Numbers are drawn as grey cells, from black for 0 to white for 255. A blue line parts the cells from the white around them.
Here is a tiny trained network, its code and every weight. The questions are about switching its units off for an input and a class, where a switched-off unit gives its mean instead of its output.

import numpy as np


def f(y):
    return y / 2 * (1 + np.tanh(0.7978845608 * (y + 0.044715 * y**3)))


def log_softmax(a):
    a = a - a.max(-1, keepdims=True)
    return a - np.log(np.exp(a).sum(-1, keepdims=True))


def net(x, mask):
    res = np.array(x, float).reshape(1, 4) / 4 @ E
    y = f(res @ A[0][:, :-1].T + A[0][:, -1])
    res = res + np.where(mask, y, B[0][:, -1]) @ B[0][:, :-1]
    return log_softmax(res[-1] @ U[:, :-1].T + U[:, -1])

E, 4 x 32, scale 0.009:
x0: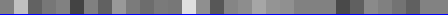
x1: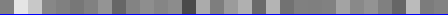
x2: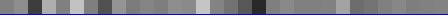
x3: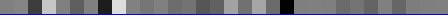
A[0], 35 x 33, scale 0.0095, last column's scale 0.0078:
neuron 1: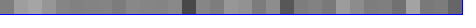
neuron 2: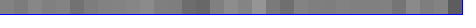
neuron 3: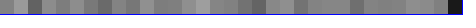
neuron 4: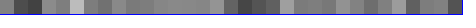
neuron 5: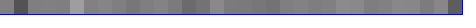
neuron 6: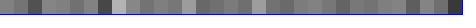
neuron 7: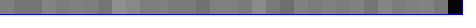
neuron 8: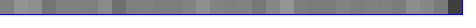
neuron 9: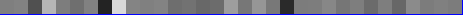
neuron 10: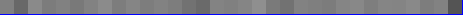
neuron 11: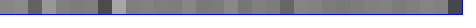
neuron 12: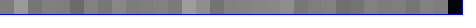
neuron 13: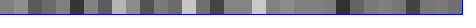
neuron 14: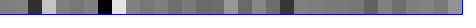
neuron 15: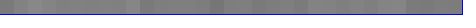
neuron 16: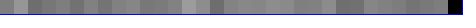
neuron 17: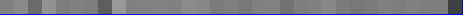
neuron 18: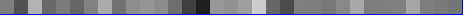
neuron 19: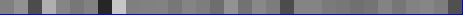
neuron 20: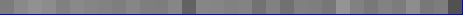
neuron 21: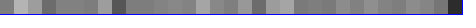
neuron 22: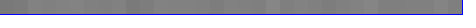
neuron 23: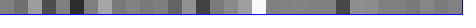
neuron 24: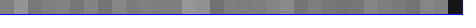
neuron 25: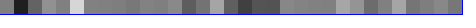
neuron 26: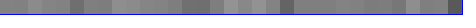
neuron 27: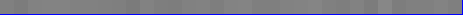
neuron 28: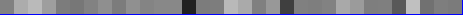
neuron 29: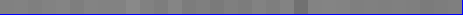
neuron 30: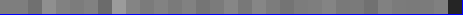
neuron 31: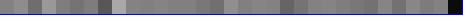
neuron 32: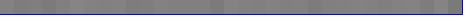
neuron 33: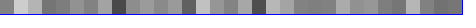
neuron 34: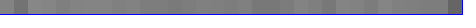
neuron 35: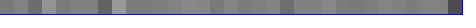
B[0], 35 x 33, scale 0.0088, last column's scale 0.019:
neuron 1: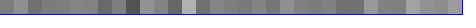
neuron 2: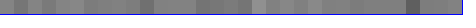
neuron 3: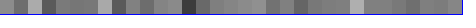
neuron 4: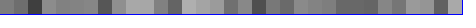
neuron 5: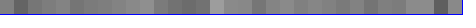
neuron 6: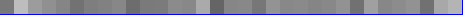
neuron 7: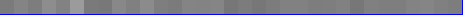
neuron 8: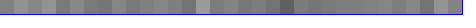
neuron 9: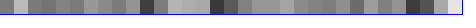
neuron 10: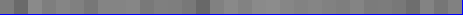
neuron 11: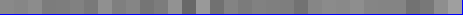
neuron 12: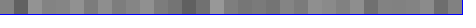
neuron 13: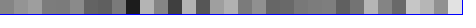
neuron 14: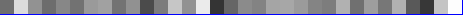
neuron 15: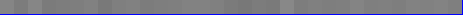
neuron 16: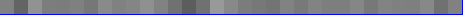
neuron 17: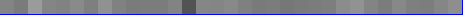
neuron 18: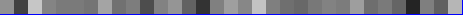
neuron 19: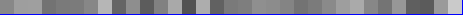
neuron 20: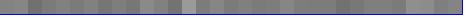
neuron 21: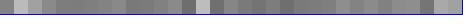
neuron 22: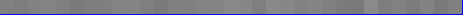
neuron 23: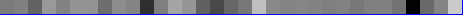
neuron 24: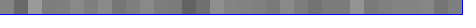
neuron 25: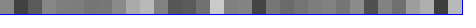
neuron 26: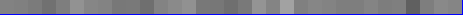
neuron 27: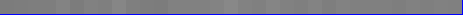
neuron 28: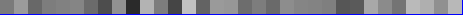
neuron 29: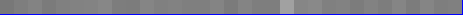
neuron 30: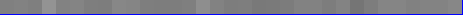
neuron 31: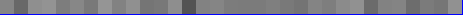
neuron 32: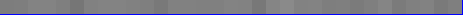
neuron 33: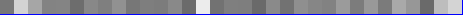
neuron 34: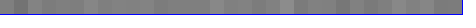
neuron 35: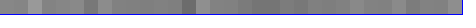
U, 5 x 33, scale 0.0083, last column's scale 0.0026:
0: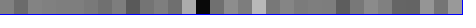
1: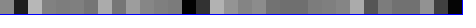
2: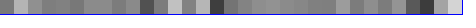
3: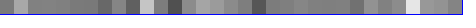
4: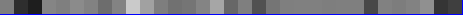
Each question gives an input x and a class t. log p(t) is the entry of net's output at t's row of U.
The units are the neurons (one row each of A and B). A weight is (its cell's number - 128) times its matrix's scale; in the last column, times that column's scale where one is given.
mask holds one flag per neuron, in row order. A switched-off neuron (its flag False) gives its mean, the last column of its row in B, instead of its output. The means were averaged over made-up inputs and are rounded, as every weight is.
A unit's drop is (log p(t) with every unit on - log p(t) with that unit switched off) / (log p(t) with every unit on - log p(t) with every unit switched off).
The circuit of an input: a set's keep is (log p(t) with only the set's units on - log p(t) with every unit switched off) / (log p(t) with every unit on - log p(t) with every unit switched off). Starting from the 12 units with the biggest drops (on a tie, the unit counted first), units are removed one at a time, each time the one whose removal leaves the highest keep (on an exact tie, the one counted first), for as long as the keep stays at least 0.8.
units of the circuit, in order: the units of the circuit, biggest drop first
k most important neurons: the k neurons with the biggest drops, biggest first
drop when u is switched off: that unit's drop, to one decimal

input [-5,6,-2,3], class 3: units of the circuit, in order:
[neuron 28]
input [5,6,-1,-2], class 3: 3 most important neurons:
[neuron 14; neuron 9; neuron 19]
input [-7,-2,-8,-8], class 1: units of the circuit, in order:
[neuron 14; neuron 18]
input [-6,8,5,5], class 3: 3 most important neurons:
[neuron 28; neuron 23; neuron 1]
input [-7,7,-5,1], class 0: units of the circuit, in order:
[neuron 18; neuron 28]
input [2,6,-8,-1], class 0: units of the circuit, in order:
[neuron 14; neuron 18]
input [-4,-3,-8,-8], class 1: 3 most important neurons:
[neuron 14; neuron 18; neuron 9]
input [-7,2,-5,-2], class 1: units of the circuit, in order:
[neuron 18; neuron 14]
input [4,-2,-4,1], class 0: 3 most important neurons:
[neuron 13; neuron 14; neuron 33]
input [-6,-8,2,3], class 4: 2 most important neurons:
[neuron 25; neuron 4]
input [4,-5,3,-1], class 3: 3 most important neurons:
[neuron 23; neuron 9; neuron 13]
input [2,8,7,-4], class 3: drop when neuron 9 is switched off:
0.2
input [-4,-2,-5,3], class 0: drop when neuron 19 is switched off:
0.1
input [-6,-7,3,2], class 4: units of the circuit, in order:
[neuron 25]
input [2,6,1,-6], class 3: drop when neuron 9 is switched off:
0.3
